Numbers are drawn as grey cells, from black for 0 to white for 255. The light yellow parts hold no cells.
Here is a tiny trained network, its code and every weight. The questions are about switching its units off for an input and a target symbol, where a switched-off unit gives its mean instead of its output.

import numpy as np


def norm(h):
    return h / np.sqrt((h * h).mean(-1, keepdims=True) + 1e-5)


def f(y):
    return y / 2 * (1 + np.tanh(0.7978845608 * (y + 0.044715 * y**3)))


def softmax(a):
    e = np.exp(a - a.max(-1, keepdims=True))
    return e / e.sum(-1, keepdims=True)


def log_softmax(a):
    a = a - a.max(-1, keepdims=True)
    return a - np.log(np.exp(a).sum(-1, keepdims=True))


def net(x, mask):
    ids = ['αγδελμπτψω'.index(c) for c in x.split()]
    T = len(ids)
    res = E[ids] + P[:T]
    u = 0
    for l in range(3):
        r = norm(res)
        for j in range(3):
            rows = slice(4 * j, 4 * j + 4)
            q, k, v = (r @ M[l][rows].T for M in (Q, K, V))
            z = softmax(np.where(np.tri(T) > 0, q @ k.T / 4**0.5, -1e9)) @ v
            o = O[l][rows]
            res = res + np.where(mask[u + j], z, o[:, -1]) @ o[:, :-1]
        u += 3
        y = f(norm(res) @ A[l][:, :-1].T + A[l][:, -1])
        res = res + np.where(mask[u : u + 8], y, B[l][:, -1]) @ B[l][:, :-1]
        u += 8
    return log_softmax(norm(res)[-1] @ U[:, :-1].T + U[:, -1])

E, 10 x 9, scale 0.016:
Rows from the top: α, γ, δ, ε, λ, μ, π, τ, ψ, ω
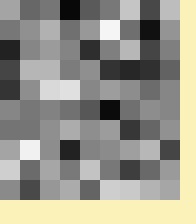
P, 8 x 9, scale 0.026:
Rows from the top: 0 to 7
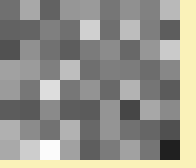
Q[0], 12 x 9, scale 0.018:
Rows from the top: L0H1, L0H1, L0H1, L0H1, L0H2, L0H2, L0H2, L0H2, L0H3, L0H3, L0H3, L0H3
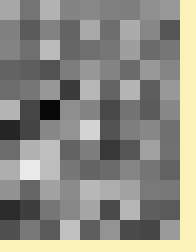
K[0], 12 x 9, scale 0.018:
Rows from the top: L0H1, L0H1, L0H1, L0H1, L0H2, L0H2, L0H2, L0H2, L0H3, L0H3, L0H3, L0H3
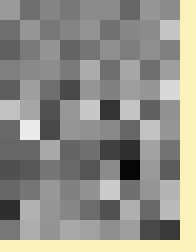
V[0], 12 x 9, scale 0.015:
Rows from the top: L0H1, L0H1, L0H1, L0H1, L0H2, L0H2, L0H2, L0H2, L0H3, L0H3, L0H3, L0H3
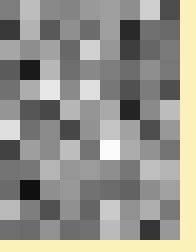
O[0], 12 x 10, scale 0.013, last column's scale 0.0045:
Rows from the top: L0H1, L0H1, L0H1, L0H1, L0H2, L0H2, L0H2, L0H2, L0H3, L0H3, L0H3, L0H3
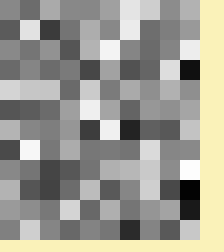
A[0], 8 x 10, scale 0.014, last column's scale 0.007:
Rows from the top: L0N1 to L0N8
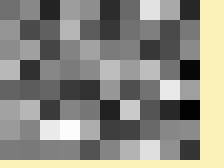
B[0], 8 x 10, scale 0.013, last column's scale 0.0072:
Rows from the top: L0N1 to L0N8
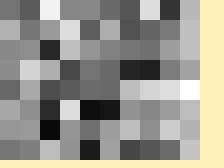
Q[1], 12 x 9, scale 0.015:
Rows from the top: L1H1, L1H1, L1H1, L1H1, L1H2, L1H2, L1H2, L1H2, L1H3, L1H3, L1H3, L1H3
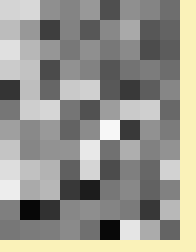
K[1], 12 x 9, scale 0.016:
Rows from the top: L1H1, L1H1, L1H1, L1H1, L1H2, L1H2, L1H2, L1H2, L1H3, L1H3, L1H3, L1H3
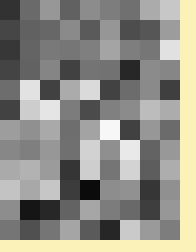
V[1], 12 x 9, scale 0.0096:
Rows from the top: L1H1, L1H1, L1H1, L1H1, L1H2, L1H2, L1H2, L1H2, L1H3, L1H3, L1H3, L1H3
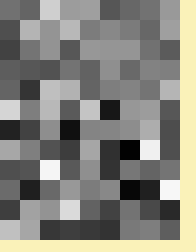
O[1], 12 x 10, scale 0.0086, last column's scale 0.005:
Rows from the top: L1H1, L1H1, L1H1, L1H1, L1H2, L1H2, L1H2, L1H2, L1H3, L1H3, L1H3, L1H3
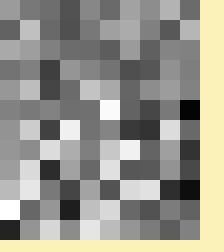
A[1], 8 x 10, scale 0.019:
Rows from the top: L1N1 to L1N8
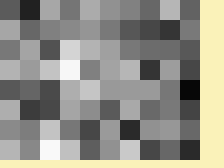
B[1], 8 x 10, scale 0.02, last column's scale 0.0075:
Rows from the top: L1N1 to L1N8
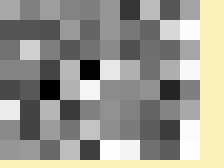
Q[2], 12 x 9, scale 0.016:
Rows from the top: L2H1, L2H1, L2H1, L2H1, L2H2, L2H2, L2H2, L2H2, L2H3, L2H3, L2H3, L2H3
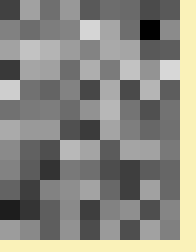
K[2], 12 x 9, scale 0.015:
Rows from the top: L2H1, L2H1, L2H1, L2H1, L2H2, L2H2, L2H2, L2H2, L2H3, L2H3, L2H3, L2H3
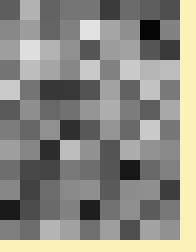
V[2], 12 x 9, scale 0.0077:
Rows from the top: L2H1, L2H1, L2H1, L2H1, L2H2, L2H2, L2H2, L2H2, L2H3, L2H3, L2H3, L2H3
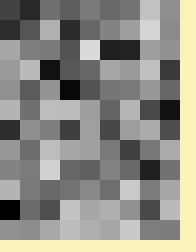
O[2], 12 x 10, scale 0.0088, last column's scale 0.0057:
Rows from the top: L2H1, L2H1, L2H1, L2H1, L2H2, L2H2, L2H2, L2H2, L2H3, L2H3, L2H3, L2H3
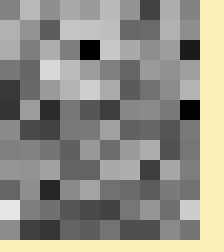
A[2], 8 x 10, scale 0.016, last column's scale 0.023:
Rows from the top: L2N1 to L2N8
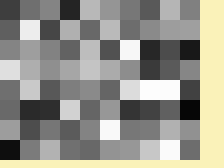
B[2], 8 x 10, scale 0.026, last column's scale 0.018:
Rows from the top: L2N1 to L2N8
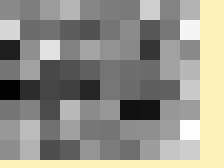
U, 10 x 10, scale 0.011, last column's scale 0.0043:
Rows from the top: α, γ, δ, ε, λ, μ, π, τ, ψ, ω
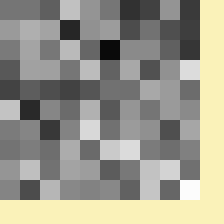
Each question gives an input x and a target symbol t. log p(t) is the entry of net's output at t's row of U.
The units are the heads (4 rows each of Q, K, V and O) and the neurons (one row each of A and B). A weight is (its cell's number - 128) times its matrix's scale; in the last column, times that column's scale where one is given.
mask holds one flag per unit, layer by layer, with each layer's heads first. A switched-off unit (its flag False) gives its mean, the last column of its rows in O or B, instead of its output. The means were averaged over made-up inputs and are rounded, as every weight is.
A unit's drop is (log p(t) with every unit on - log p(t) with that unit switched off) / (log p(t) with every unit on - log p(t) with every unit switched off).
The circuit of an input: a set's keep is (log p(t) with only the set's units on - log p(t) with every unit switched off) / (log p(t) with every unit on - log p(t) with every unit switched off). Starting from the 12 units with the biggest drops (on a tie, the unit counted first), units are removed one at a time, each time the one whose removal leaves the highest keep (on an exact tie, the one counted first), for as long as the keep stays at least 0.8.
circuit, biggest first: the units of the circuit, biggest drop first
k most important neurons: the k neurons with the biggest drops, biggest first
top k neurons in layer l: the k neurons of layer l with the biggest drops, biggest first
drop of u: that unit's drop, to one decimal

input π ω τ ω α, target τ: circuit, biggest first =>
(L1N8)
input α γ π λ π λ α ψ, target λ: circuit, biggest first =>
(L0H2; L2N5)
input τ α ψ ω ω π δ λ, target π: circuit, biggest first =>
(L1N5; L0H3; L0H2)
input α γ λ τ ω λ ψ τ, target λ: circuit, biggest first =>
(L2N5; L0H2)
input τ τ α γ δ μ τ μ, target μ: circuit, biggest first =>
(L0H2; L1N6)
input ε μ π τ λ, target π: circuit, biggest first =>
(L1N5; L0H2)
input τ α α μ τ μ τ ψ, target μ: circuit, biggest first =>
(L0H2; L1N6)
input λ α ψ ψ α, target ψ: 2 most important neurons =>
(L0N4; L2N7)
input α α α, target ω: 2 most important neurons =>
(L0N5; L1N7)
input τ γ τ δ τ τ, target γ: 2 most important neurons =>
(L0N8; L1N7)
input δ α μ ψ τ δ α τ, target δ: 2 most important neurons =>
(L0N6; L0N5)
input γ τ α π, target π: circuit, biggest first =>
(L1N5; L0H2; L0H1)
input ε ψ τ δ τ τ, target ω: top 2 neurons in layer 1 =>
(L1N7; L1N2)
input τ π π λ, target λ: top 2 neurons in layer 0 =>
(L0N7; L0N2)
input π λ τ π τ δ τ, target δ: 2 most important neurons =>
(L0N6; L2N5)
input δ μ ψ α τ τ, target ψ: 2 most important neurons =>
(L0N5; L0N8)
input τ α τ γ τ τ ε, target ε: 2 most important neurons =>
(L0N7; L2N3)
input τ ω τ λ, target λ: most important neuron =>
(L0N7)
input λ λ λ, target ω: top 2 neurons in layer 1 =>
(L1N7; L1N4)
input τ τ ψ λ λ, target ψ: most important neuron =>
(L0N4)
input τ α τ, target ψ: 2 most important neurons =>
(L0N5; L1N7)
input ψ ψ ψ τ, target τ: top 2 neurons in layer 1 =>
(L1N8; L1N4)
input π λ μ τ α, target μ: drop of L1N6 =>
0.2
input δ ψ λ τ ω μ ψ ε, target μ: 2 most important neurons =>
(L1N6; L0N6)
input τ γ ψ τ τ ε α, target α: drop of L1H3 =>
0.1
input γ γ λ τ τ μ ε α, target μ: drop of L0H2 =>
0.1
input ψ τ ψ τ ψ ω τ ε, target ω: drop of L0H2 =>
0.1
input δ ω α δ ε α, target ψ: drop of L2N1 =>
0.0
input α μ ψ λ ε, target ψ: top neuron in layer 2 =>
(L2N1)
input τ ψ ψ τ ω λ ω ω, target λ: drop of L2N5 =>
0.5
